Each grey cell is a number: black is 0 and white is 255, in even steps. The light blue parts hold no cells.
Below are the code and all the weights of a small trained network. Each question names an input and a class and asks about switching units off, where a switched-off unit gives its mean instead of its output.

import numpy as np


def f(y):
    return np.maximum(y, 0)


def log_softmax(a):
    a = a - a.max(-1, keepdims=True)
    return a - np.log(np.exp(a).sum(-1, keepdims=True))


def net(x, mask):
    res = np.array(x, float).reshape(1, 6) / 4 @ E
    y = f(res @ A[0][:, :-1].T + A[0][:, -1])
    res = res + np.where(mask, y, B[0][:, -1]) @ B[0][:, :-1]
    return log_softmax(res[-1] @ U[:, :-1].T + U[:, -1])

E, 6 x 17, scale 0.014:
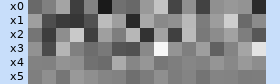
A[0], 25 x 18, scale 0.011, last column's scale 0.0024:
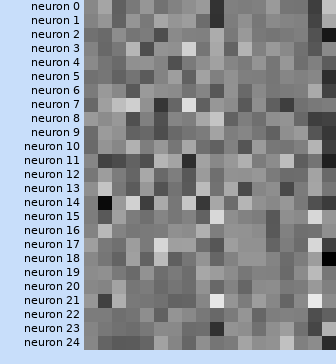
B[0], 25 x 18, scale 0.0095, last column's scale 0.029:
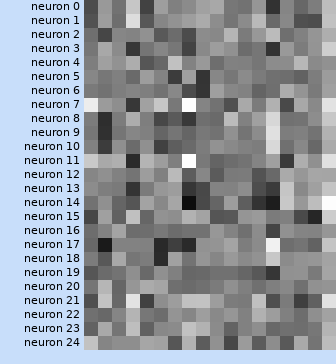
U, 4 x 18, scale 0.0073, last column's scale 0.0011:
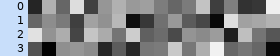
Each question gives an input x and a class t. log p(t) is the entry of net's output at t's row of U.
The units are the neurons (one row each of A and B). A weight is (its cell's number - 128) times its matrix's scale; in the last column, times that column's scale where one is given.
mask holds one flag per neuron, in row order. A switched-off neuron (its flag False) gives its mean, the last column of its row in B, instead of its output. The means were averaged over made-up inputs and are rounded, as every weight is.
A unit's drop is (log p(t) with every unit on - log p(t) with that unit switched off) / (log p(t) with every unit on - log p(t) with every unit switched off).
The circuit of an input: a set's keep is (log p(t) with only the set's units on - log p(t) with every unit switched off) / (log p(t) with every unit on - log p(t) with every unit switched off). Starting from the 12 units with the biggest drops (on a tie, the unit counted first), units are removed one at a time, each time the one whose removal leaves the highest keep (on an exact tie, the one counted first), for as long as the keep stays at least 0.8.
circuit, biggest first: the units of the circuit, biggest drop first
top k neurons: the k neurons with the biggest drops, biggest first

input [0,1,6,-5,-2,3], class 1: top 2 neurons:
(neuron 14; neuron 21)
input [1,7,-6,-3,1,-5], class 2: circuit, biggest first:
(neuron 11)
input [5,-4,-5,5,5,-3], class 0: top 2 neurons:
(neuron 14; neuron 21)
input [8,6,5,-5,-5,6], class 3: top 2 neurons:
(neuron 8; neuron 7)
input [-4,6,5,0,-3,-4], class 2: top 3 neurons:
(neuron 11; neuron 24; neuron 13)
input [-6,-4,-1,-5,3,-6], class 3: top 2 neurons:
(neuron 17; neuron 10)
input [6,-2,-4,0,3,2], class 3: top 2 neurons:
(neuron 14; neuron 8)
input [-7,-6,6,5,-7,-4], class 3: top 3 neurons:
(neuron 17; neuron 10; neuron 11)
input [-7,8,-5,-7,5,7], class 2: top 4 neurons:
(neuron 11; neuron 21; neuron 24; neuron 15)
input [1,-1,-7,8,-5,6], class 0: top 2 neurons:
(neuron 21; neuron 14)
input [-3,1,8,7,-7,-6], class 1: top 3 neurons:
(neuron 14; neuron 1; neuron 3)
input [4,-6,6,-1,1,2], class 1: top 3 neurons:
(neuron 14; neuron 11; neuron 3)
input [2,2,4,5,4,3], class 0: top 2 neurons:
(neuron 21; neuron 15)
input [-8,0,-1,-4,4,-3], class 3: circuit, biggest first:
(neuron 17)
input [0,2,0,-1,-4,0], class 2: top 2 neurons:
(neuron 21; neuron 14)
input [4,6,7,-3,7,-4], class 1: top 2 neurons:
(neuron 14; neuron 7)
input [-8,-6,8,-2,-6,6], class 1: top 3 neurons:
(neuron 14; neuron 3; neuron 8)
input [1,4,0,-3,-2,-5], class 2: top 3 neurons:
(neuron 21; neuron 11; neuron 15)
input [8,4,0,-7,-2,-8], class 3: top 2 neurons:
(neuron 8; neuron 21)
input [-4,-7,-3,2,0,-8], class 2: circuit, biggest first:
(neuron 7)
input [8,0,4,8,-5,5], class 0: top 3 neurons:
(neuron 21; neuron 15; neuron 17)
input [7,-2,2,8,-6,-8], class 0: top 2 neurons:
(neuron 21; neuron 15)
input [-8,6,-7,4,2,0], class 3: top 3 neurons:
(neuron 17; neuron 14; neuron 18)
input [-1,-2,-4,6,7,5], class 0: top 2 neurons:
(neuron 21; neuron 14)
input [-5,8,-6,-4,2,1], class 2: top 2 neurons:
(neuron 11; neuron 14)
